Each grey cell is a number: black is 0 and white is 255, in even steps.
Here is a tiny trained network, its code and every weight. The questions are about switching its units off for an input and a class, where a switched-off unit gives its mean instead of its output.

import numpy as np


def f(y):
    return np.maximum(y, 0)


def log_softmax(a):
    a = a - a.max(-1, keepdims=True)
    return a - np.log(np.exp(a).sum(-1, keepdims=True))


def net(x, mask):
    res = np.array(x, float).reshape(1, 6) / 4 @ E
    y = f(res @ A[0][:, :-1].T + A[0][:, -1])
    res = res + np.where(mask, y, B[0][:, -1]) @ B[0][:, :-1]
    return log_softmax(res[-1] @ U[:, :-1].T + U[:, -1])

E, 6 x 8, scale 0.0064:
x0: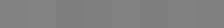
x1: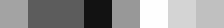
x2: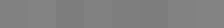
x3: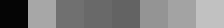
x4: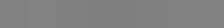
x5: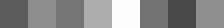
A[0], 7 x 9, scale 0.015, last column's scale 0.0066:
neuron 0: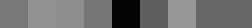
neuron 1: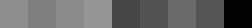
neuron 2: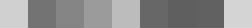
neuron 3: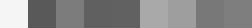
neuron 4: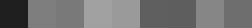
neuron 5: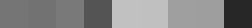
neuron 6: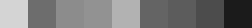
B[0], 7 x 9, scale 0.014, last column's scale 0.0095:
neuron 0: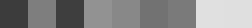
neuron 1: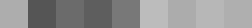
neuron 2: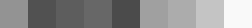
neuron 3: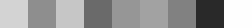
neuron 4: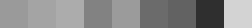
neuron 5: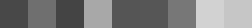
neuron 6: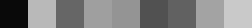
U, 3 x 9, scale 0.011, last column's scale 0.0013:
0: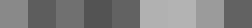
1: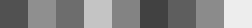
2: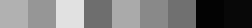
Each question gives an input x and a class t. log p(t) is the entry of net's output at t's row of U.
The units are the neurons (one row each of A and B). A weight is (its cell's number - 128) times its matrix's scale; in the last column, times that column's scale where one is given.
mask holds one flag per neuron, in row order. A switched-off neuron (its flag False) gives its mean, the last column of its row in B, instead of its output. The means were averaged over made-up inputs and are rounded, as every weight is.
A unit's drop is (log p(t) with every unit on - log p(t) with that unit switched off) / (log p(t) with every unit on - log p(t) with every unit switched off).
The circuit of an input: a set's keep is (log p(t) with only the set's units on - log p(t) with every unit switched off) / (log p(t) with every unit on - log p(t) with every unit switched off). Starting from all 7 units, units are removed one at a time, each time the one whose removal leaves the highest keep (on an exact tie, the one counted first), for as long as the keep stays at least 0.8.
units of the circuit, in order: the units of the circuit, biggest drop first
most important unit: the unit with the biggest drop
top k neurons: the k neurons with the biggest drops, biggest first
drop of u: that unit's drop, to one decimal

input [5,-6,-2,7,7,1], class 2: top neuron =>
[neuron 4]
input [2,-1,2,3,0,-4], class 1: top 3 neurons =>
[neuron 2; neuron 3; neuron 1]
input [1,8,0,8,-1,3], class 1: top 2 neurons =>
[neuron 5; neuron 2]
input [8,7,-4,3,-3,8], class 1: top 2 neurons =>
[neuron 5; neuron 2]
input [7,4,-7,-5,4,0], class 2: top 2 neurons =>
[neuron 3; neuron 0]
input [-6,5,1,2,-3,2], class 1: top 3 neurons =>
[neuron 2; neuron 5; neuron 1]
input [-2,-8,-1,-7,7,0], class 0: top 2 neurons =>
[neuron 2; neuron 1]
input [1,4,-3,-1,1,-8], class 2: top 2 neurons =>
[neuron 3; neuron 2]
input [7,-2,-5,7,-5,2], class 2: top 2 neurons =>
[neuron 4; neuron 0]
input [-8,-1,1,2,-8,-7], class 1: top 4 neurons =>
[neuron 2; neuron 0; neuron 1; neuron 3]
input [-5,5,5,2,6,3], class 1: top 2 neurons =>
[neuron 2; neuron 5]
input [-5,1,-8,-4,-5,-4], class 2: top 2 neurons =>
[neuron 3; neuron 5]
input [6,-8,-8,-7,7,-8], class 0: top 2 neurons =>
[neuron 1; neuron 2]
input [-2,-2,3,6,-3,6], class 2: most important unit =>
neuron 4
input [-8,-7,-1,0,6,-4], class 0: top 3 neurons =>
[neuron 1; neuron 6; neuron 5]
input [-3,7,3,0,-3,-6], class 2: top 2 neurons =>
[neuron 3; neuron 2]
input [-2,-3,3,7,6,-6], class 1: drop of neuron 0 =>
0.2
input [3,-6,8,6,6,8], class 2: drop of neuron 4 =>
0.4
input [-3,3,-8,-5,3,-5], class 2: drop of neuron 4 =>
0.0
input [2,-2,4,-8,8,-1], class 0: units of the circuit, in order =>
[neuron 2]
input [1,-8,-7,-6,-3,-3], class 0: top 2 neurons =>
[neuron 1; neuron 2]
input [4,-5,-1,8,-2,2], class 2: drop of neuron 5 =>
0.1
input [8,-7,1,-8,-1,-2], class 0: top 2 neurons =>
[neuron 2; neuron 1]
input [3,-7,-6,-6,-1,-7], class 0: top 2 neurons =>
[neuron 1; neuron 2]
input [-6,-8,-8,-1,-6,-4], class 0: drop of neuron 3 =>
-0.1
